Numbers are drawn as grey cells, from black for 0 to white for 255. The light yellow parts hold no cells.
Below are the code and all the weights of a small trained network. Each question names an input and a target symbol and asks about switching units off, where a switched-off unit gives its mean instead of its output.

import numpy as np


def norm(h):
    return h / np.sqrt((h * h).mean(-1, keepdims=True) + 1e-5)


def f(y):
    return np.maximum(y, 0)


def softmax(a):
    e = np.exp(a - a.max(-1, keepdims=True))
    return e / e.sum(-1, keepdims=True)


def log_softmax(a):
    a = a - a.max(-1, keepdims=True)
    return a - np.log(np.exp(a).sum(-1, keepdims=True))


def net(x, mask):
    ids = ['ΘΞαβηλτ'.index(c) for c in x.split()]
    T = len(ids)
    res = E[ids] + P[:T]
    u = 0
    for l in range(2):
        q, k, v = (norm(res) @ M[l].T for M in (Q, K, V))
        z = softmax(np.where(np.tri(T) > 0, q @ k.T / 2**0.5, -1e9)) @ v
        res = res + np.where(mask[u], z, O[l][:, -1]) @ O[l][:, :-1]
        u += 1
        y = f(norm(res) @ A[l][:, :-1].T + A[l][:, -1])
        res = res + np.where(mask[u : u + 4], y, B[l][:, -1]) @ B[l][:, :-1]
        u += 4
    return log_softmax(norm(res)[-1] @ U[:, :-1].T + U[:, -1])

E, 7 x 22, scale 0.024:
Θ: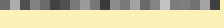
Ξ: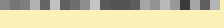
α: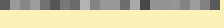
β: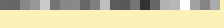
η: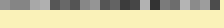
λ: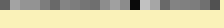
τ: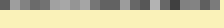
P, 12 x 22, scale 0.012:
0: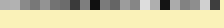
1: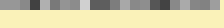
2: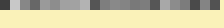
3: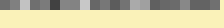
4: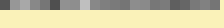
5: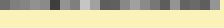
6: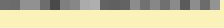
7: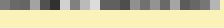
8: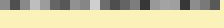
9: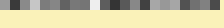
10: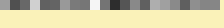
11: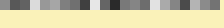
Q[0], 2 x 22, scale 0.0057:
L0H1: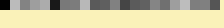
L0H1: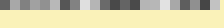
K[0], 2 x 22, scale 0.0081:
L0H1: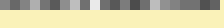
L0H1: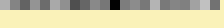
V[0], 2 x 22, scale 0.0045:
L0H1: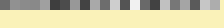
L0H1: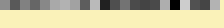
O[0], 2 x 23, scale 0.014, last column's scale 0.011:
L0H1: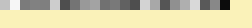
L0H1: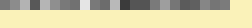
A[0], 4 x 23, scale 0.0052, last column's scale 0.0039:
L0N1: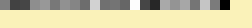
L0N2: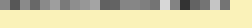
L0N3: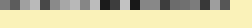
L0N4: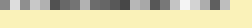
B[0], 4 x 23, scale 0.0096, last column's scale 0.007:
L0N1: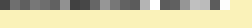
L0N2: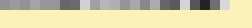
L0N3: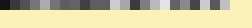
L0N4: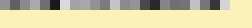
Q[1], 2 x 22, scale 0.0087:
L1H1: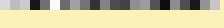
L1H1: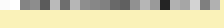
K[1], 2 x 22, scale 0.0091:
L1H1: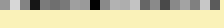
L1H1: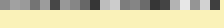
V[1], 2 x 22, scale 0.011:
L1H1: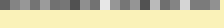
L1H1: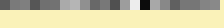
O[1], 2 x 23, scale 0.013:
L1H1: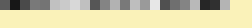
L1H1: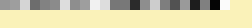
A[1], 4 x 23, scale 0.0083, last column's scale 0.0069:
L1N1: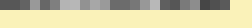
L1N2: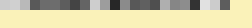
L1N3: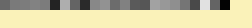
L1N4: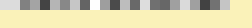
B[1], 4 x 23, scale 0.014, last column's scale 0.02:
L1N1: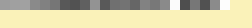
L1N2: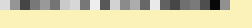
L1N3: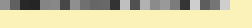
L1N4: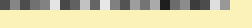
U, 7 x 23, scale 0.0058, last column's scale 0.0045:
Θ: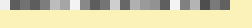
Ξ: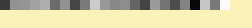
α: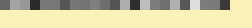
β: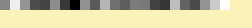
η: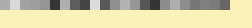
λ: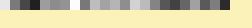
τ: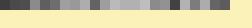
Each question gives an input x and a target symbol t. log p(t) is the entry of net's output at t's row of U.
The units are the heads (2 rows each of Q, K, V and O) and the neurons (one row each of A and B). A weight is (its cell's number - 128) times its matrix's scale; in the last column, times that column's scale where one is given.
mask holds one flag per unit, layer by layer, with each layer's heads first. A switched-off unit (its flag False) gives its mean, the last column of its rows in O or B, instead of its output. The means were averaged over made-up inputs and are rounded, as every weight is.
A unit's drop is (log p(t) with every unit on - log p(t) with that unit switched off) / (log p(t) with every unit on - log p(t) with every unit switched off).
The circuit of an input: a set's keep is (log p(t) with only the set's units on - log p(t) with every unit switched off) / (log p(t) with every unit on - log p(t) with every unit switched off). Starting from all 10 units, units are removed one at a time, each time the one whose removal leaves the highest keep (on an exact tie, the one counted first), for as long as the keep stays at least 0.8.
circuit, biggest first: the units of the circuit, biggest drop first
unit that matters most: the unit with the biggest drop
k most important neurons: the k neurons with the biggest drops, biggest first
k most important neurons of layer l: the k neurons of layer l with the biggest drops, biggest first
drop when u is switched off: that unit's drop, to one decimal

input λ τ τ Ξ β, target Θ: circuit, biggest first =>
L0N2; L1H1
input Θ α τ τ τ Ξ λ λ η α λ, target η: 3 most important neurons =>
L0N1; L1N2; L1N4
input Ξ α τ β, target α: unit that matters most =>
L0H1
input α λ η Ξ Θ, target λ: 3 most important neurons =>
L1N2; L1N1; L1N3
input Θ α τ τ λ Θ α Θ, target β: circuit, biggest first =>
L0H1; L1N4
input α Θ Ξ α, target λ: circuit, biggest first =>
L1N2; L1H1; L1N3
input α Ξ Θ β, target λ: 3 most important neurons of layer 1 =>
L1N2; L1N1; L1N3
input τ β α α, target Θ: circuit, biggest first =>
L0H1; L1H1
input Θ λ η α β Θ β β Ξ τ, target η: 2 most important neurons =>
L0N1; L1N2
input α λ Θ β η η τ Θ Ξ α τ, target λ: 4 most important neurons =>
L1N2; L1N1; L1N3; L0N1
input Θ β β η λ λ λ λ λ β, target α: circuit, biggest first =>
L1N3; L0N1
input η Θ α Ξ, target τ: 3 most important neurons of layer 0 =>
L0N2; L0N3; L0N1
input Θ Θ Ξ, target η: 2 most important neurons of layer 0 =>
L0N3; L0N1
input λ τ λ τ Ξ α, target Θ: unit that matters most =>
L0N2
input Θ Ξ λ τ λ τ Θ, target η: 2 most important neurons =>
L1N2; L0N1
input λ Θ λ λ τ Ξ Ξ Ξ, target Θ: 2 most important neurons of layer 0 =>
L0N2; L0N4
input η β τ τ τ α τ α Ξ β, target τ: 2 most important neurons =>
L1N1; L0N2
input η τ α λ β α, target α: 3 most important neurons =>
L0N1; L0N2; L0N4
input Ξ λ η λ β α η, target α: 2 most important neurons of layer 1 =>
L1N3; L1N2
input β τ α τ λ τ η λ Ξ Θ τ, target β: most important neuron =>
L0N2
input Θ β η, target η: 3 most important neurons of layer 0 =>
L0N4; L0N1; L0N2
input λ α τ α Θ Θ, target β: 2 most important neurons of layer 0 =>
L0N3; L0N1
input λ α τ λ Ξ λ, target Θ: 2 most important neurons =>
L0N2; L1N3
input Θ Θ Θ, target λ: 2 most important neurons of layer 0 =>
L0N2; L0N1
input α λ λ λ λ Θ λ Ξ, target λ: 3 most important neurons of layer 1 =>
L1N2; L1N1; L1N4
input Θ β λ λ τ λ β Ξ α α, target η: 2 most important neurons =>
L1N2; L0N1
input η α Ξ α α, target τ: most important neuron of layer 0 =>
L0N2
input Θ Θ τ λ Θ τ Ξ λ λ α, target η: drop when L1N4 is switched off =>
0.2
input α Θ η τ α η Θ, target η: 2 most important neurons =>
L0N4; L1N3
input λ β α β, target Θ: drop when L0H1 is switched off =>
0.1
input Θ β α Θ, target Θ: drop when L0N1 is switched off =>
-0.1
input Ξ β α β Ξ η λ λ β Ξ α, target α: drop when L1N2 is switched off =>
0.1
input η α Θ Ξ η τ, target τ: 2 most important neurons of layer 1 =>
L1N1; L1N3
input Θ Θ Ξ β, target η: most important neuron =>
L1N2
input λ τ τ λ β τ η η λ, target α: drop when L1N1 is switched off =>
0.0
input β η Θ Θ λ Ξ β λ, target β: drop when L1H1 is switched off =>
1.0
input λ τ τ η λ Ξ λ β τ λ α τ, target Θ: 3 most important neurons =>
L0N2; L1N1; L0N4
